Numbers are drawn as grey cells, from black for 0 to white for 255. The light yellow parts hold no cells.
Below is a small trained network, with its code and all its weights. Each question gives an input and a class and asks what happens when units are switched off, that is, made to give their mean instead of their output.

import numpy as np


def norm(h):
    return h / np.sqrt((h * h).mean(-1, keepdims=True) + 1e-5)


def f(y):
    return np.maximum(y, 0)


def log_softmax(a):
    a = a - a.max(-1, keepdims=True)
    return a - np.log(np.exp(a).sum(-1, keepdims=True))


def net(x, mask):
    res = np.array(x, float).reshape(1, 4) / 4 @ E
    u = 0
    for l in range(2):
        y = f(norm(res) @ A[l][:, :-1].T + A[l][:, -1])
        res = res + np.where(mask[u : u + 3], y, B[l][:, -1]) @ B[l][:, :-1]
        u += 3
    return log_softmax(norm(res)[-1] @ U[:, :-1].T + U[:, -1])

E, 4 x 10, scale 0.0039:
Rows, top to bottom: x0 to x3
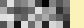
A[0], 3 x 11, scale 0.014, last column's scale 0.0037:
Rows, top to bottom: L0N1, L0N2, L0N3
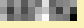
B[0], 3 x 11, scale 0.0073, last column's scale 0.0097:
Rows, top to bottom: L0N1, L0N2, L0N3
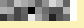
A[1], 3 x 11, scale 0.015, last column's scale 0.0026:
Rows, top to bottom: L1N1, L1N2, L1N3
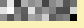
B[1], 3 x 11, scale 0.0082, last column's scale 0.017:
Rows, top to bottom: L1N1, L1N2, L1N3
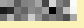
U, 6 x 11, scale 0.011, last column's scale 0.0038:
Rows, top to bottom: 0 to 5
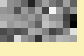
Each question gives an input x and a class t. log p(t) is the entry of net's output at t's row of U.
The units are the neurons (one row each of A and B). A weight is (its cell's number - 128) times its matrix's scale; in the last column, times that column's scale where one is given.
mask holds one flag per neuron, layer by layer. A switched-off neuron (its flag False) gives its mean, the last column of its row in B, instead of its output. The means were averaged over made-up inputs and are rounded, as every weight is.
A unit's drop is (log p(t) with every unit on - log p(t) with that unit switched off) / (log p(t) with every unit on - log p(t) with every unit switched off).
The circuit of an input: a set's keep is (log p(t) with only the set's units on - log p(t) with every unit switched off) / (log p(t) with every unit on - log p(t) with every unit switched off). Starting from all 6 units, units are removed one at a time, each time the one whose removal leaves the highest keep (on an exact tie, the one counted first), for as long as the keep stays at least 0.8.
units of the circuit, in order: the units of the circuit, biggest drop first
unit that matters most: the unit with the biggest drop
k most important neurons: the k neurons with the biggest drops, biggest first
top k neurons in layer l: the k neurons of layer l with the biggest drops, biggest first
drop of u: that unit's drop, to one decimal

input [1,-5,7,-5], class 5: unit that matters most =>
L0N1
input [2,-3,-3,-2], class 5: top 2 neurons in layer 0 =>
[L0N3, L0N2]
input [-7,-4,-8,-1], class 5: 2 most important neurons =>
[L1N1, L0N3]
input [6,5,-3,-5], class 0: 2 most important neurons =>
[L0N3, L1N2]
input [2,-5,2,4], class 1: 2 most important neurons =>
[L1N1, L0N3]
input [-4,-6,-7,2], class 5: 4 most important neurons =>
[L1N1, L0N3, L0N2, L1N2]
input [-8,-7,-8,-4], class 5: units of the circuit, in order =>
[L1N1, L1N2]
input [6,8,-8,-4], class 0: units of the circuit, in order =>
[L1N2, L0N3, L1N1]
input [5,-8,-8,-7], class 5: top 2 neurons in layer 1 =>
[L1N2, L1N1]
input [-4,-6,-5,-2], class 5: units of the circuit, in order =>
[L1N1, L0N3]
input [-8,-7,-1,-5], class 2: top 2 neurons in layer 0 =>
[L0N1, L0N3]
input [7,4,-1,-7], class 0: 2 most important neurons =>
[L0N3, L0N2]
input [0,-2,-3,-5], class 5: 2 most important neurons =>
[L1N1, L0N1]
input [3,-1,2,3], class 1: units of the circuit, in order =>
[L1N1]
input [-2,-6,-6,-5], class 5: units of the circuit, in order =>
[L1N1, L0N3]
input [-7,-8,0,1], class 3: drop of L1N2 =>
0.5
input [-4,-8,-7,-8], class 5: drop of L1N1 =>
0.1
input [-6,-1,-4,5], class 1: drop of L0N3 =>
0.2
